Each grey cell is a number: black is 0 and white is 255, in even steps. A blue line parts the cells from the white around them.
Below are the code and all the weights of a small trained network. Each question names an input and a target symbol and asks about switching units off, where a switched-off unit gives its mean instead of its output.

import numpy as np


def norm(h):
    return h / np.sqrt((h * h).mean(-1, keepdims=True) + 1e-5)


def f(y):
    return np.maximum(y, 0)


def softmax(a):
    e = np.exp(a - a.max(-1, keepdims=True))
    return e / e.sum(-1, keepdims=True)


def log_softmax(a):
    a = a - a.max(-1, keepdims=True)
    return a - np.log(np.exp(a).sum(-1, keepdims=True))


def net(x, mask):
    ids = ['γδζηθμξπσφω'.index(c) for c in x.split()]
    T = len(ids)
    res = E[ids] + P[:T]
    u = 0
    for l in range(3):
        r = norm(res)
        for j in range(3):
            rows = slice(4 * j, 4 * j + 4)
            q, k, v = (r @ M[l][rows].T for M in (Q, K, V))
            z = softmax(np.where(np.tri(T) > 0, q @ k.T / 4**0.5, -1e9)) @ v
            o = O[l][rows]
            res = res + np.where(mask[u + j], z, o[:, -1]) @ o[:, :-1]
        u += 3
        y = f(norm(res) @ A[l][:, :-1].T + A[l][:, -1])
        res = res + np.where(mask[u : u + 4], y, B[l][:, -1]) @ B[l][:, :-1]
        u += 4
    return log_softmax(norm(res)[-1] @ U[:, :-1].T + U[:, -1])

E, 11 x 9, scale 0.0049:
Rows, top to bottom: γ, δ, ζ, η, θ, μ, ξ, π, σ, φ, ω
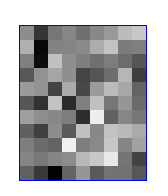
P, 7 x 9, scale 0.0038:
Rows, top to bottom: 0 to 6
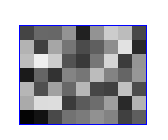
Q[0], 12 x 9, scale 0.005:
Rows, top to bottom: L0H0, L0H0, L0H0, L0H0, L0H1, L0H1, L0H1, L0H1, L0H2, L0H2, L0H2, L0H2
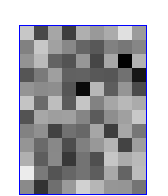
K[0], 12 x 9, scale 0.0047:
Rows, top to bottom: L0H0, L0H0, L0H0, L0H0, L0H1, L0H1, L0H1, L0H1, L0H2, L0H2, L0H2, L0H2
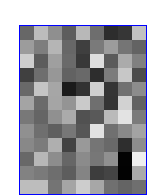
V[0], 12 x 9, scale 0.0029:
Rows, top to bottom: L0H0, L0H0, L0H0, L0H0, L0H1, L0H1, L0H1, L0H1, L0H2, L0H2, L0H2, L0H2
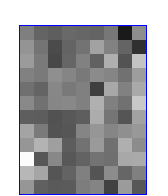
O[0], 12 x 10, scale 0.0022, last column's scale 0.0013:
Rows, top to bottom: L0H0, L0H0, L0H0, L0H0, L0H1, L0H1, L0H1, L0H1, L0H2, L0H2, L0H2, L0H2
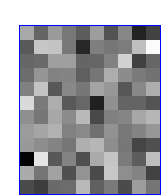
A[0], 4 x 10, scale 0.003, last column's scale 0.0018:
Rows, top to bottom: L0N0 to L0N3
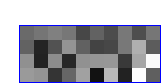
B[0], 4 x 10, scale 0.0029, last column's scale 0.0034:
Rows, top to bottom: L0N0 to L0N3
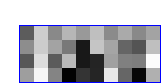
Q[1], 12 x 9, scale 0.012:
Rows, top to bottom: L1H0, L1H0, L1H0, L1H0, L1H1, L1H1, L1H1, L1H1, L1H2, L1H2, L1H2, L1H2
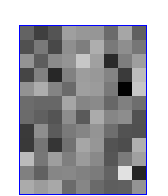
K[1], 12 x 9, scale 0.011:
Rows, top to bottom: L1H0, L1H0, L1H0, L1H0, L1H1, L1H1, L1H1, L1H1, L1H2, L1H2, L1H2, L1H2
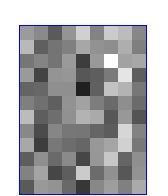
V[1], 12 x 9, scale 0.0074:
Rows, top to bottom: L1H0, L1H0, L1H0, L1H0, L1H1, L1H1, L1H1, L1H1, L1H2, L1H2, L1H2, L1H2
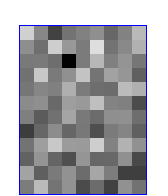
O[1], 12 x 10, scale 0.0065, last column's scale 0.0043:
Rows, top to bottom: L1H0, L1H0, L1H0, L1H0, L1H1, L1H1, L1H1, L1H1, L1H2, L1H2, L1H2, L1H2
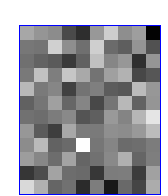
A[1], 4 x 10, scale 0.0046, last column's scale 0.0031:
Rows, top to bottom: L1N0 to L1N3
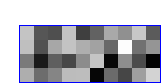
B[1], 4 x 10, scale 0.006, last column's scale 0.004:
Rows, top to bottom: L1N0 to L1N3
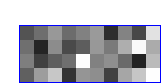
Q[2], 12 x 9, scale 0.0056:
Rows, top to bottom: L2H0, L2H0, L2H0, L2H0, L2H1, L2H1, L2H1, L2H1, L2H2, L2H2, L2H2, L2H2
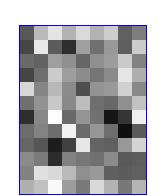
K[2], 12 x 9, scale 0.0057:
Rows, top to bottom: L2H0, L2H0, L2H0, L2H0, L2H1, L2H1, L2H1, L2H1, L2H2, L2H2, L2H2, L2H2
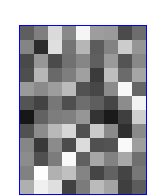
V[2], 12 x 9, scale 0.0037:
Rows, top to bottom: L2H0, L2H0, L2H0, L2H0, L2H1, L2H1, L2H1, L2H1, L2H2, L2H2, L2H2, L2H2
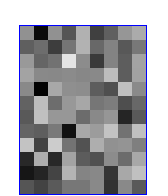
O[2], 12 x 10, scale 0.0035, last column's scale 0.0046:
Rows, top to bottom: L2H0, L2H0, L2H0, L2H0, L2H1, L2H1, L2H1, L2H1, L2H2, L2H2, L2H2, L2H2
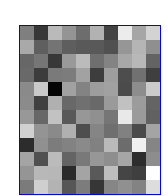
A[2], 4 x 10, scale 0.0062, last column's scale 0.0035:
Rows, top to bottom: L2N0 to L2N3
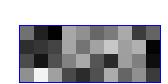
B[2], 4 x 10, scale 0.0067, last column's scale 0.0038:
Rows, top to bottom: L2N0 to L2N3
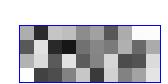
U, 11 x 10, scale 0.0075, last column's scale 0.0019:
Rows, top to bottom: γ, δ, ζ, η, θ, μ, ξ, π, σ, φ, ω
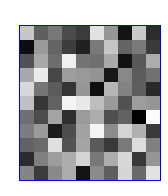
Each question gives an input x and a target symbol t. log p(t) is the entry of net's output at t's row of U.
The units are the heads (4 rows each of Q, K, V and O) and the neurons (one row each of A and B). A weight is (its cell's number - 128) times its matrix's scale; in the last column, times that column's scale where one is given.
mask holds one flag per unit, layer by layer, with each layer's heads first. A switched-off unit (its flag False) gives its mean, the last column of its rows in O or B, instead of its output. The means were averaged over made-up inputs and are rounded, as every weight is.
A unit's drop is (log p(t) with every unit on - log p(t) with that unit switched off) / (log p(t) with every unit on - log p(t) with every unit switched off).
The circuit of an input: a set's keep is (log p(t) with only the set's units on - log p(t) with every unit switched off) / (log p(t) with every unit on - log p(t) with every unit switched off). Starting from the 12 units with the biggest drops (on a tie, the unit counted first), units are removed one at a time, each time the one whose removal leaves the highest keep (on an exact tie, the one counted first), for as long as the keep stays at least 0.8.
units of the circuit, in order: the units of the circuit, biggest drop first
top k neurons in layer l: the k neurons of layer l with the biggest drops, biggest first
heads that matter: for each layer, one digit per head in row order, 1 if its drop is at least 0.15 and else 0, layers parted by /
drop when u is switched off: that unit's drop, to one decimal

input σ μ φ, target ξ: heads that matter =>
000 / 100 / 000
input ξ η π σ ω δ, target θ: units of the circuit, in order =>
(L1H0)
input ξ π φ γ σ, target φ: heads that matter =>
000 / 011 / 000
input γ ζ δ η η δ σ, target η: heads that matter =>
000 / 101 / 000
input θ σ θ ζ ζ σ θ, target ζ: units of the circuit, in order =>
(L1H0, L2N2)
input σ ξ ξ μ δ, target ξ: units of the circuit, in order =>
(L1H1, L1H0)
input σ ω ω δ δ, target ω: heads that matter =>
000 / 001 / 000
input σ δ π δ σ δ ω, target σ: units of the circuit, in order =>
(L1H0, L1N3)
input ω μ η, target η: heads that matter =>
000 / 101 / 001
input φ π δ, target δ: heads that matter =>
000 / 110 / 001
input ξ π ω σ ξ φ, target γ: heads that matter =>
000 / 100 / 001
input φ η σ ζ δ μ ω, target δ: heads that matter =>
000 / 001 / 000
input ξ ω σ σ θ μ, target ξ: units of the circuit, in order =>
(L1H0, L1N2)
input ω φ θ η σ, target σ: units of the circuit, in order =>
(L1N3)
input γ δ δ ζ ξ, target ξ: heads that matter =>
000 / 010 / 000
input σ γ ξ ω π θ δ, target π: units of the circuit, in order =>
(L1H2, L2N1)
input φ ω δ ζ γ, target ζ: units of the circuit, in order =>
(L2N2, L2H1)
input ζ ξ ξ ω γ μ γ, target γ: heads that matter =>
000 / 100 / 000
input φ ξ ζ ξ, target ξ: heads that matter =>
000 / 000 / 000
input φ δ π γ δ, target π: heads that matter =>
000 / 001 / 000
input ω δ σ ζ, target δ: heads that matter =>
000 / 001 / 000
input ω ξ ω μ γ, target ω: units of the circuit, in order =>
(L1H2)
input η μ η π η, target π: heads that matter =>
000 / 101 / 000
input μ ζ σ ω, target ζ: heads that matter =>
000 / 100 / 000
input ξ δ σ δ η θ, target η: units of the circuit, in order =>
(L1H0, L1H2)
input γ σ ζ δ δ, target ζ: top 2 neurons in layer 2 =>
(L2N2, L2N0)
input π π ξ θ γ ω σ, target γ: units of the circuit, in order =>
(L1H1)
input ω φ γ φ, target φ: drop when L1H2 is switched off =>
0.1
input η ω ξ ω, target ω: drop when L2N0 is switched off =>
0.2
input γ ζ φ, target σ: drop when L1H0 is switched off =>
1.3
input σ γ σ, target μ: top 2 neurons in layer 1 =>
(L1N3, L1N1)
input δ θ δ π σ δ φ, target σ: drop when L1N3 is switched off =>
0.2
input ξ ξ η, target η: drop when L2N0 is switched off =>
0.1
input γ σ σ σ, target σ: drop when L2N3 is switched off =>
0.0
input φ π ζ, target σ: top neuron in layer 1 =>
(L1N3)
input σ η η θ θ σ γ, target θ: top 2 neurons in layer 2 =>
(L2N3, L2N0)
